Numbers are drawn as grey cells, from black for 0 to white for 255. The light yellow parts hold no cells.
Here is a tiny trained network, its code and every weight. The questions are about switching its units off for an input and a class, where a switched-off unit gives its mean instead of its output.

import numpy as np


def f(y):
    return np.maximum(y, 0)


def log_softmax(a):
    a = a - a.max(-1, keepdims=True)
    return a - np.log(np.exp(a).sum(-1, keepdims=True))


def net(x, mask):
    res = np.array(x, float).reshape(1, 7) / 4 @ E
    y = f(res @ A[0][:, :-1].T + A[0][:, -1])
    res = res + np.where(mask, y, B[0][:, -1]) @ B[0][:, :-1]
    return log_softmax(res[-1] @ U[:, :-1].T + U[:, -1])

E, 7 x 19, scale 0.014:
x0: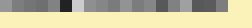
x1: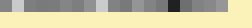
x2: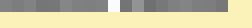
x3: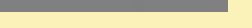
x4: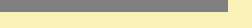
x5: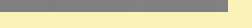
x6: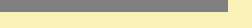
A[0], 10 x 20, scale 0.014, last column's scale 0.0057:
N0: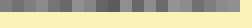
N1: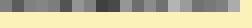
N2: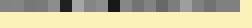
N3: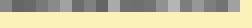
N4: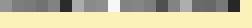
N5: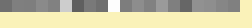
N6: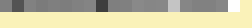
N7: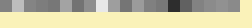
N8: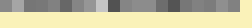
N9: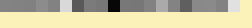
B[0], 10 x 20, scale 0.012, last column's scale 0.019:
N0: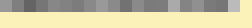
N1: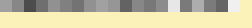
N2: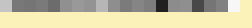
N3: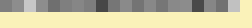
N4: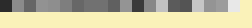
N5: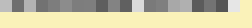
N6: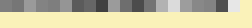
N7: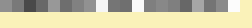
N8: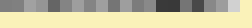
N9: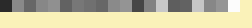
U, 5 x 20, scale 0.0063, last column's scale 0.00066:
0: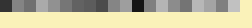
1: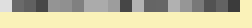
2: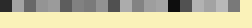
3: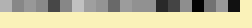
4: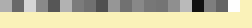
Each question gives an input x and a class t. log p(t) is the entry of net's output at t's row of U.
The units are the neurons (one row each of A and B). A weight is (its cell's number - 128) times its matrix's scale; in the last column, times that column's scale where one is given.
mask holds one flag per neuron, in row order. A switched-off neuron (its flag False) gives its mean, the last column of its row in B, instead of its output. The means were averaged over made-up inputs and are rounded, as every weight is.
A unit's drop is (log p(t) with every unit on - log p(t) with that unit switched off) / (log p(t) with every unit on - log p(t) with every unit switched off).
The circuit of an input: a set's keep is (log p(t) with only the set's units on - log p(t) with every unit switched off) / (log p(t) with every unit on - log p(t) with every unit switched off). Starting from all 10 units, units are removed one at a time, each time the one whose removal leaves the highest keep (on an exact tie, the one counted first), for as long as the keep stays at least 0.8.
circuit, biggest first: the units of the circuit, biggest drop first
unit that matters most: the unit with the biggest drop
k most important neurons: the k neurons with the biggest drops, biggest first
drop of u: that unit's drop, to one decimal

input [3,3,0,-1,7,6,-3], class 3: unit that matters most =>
N9
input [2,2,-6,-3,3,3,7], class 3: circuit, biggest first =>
(N2, N8)
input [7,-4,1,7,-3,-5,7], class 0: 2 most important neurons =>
(N4, N7)
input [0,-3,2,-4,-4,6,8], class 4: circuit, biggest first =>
(N9, N7)
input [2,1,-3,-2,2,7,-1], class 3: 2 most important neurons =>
(N7, N6)
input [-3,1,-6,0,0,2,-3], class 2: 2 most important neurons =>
(N6, N1)
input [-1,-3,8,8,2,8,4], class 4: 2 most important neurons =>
(N5, N9)
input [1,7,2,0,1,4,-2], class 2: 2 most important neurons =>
(N2, N1)
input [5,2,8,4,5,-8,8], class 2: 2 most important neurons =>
(N4, N6)
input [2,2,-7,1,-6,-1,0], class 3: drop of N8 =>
0.1
